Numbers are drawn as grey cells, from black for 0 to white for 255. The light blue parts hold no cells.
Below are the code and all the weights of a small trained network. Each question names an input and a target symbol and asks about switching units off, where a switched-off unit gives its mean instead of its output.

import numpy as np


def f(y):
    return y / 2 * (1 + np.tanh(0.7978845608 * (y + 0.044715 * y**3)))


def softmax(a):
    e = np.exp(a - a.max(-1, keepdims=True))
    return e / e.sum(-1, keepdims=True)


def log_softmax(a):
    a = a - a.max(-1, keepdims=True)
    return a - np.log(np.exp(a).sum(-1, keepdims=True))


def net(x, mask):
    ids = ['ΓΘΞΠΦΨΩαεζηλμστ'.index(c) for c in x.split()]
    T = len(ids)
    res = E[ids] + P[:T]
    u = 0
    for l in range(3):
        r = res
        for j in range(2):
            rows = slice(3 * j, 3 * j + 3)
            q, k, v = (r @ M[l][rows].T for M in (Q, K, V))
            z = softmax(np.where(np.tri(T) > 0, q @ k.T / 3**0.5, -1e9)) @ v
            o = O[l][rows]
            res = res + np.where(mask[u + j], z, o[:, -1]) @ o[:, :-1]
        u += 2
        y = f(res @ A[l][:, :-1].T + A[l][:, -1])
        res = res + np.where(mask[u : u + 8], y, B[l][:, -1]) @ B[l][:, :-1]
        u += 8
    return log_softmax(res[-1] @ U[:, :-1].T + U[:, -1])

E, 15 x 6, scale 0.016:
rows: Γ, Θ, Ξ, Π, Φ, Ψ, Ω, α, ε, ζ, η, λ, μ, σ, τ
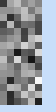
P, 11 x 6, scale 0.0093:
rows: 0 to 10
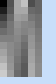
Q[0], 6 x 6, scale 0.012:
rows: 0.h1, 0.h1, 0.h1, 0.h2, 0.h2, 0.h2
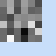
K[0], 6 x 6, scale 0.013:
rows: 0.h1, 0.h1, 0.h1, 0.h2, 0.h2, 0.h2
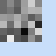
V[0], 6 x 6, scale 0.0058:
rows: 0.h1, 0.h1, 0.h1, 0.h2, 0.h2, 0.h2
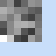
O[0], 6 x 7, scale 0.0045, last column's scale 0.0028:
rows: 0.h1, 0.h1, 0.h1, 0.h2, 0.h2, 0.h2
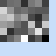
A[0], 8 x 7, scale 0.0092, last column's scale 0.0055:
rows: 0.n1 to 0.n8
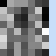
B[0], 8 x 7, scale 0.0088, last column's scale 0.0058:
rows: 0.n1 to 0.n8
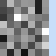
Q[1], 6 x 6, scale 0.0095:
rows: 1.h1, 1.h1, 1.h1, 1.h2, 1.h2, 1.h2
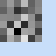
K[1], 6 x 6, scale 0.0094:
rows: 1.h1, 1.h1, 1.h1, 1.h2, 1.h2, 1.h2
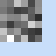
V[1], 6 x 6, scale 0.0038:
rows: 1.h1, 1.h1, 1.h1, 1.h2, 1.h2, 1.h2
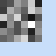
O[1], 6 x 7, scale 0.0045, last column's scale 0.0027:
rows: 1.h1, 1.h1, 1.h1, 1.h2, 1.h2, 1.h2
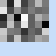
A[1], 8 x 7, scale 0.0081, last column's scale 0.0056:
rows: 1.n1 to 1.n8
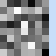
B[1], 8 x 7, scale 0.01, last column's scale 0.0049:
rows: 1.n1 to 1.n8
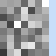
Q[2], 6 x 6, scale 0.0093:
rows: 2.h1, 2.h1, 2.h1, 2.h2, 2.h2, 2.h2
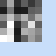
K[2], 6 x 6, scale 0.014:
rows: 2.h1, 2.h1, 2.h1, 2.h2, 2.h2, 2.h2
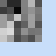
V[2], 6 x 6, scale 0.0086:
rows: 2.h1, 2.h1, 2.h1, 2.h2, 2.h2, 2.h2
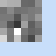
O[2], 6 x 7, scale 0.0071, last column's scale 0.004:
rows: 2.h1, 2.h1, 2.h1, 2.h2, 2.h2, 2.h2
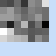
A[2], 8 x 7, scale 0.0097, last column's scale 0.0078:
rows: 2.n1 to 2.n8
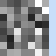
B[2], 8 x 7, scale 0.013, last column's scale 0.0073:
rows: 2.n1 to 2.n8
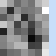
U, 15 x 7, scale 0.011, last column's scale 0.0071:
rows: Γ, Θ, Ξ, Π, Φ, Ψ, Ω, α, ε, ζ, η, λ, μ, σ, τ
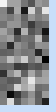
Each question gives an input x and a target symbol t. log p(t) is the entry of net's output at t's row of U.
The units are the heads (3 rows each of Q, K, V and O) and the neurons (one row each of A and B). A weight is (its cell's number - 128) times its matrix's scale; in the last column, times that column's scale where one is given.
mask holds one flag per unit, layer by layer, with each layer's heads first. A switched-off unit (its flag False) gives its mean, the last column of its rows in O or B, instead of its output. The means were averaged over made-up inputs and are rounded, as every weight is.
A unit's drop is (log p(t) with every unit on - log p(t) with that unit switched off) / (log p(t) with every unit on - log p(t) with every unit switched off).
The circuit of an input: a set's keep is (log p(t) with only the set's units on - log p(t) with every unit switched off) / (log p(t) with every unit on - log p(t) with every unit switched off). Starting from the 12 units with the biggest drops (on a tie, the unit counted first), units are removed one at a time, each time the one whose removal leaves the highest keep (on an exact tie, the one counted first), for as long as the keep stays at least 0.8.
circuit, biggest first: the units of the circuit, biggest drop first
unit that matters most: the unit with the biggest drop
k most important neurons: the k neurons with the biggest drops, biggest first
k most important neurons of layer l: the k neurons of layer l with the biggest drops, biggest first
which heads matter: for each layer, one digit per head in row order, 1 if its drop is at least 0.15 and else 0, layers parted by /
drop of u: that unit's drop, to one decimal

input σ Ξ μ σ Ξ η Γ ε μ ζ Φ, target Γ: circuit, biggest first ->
[2.h2, 0.n5]
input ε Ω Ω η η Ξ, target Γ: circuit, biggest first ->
[1.h2, 2.h2, 2.n8]
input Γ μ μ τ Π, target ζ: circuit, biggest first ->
[2.n4, 2.h2]
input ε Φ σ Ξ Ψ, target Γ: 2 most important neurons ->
[1.n1, 1.n4]
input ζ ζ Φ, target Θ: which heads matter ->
01 / 00 / 00
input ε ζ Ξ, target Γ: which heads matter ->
01 / 01 / 01
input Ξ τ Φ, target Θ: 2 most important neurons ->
[2.n7, 0.n8]
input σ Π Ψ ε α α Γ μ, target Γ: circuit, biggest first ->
[0.n5, 2.h2, 0.h1]
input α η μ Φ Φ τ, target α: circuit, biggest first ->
[2.n7, 0.n8]
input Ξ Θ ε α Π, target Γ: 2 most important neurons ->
[1.n1, 0.n5]
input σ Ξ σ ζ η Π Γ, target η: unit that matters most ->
2.n3
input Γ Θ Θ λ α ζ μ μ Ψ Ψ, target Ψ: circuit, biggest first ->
[2.n1, 2.h2, 2.n5]
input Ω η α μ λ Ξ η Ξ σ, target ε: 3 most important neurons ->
[1.n4, 2.n1, 2.n7]
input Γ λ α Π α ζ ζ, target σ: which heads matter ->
01 / 00 / 01
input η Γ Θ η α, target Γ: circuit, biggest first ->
[2.n1]
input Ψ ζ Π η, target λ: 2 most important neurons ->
[2.n7, 0.n7]
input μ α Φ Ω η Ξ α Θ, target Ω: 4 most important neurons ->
[2.n2, 1.n2, 1.n1, 2.n3]
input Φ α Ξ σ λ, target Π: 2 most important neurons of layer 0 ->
[0.n6, 0.n5]
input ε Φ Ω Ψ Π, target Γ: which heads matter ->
11 / 11 / 01
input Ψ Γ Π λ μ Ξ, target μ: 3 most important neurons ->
[2.n7, 1.n4, 1.n7]
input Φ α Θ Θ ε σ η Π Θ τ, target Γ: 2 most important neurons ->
[1.n1, 0.n5]
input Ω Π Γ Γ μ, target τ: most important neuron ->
[0.n1]
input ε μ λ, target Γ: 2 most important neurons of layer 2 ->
[2.n1, 2.n7]
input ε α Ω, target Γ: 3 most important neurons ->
[0.n7, 1.n1, 1.n4]
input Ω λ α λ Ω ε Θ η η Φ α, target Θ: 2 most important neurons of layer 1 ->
[1.n3, 1.n1]
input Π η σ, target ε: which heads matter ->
00 / 01 / 00
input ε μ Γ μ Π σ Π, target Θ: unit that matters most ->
1.h2
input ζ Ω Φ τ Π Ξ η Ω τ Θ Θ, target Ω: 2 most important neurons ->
[2.n2, 1.n1]
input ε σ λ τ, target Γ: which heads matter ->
00 / 00 / 01
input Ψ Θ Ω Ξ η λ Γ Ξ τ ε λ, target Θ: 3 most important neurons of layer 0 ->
[0.n6, 0.n2, 0.n7]
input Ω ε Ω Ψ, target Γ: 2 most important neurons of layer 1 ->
[1.n1, 1.n7]
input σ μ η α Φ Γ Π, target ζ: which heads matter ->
01 / 01 / 01
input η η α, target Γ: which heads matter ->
01 / 00 / 00
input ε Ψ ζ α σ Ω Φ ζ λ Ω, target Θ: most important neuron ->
[0.n7]
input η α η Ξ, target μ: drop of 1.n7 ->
0.2
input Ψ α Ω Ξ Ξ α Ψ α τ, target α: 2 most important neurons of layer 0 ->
[0.n8, 0.n6]
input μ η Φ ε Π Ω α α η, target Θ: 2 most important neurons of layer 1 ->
[1.n1, 1.n8]
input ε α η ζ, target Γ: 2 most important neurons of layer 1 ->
[1.n1, 1.n4]
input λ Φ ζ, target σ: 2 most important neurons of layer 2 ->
[2.n2, 2.n7]
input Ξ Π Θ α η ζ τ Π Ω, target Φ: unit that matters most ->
0.h2
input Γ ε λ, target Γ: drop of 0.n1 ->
0.1
